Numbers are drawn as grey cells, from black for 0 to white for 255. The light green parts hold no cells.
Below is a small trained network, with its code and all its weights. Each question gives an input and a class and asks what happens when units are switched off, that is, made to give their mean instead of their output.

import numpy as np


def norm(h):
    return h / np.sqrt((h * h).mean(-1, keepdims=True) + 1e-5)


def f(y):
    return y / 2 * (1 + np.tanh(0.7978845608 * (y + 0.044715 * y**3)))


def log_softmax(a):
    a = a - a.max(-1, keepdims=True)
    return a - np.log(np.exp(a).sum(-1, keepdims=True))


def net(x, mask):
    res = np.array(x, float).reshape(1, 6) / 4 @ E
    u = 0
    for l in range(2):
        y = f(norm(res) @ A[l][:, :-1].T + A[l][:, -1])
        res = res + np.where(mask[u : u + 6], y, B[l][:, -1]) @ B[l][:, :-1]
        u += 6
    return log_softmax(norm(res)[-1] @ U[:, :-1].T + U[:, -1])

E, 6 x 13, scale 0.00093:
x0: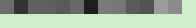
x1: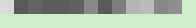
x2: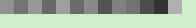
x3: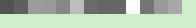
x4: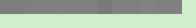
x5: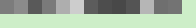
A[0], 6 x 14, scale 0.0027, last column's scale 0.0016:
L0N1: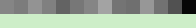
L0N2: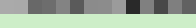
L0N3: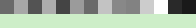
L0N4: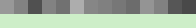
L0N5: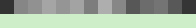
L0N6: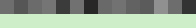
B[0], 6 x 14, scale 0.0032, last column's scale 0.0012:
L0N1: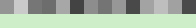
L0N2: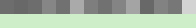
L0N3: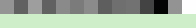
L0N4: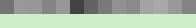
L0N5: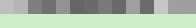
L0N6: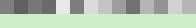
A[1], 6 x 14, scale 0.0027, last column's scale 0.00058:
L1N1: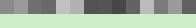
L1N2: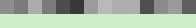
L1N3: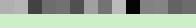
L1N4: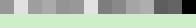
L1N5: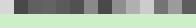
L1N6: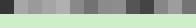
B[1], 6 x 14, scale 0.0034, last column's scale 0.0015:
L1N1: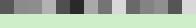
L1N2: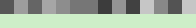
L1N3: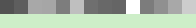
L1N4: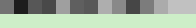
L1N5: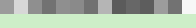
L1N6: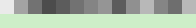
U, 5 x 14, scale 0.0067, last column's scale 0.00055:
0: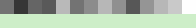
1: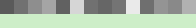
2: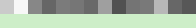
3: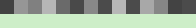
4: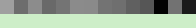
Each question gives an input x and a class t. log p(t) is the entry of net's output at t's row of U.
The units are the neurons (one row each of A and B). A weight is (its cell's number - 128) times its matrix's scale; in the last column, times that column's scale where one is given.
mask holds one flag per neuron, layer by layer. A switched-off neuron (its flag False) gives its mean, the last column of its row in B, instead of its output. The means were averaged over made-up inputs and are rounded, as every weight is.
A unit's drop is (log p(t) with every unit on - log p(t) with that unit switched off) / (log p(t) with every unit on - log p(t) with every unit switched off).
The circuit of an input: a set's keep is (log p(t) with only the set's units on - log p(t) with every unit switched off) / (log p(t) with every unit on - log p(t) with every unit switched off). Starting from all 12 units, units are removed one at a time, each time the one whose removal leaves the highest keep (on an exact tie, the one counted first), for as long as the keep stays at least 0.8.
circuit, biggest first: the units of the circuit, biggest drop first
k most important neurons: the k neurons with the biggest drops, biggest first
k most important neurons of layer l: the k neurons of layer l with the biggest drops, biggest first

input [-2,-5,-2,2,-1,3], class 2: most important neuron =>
[L0N5]
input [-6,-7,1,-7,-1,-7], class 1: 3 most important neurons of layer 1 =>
[L1N3, L1N5, L1N1]
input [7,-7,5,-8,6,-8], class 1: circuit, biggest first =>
[L1N3, L0N3]
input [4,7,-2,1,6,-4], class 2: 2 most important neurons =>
[L1N5, L1N4]
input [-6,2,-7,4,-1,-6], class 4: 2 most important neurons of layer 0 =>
[L0N3, L0N6]
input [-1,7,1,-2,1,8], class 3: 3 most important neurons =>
[L1N1, L1N6, L0N5]
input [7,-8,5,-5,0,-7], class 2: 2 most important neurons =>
[L1N6, L1N4]
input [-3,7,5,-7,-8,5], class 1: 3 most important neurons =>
[L1N3, L0N3, L1N6]
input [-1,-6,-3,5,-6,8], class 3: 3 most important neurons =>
[L1N1, L1N5, L1N3]
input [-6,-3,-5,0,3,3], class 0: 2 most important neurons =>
[L1N4, L0N5]
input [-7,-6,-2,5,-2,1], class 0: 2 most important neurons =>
[L1N4, L1N5]
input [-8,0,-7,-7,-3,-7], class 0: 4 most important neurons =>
[L1N4, L1N1, L1N3, L0N1]
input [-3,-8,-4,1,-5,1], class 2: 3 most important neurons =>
[L0N5, L1N6, L0N6]
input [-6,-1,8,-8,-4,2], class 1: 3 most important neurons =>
[L1N3, L0N3, L0N6]
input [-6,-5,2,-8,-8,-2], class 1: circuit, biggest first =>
[L1N3]
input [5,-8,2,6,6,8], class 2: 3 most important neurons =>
[L1N6, L1N3, L0N5]
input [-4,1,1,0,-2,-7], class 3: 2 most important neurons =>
[L1N2, L0N6]
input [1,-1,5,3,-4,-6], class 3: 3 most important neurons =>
[L1N2, L0N3, L1N3]
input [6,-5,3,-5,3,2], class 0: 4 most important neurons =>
[L0N6, L1N5, L0N3, L1N6]
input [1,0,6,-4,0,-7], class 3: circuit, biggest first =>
[L1N2]
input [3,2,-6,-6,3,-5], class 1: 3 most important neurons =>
[L1N3, L0N1, L1N1]
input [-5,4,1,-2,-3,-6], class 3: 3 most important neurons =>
[L1N2, L0N6, L1N6]
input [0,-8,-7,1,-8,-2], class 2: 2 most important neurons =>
[L0N5, L1N6]
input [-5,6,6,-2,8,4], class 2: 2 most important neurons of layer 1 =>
[L1N5, L1N2]
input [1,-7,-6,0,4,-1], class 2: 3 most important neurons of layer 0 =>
[L0N5, L0N1, L0N2]
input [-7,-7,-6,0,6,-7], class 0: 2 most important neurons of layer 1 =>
[L1N4, L1N5]
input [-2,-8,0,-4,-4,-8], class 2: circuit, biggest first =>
[L1N6]
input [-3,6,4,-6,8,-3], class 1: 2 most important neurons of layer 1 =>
[L1N3, L1N6]
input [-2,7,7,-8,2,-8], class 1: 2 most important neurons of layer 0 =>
[L0N3, L0N5]
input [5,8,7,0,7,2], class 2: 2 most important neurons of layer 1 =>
[L1N5, L1N4]
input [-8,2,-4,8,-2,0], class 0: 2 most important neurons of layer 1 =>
[L1N4, L1N3]
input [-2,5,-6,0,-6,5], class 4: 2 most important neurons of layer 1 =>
[L1N2, L1N6]
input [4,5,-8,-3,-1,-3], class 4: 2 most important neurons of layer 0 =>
[L0N3, L0N5]
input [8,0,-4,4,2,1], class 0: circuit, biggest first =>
[L0N6]
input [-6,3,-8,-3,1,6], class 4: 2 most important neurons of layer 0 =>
[L0N3, L0N6]
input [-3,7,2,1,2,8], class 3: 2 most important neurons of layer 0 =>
[L0N5, L0N3]
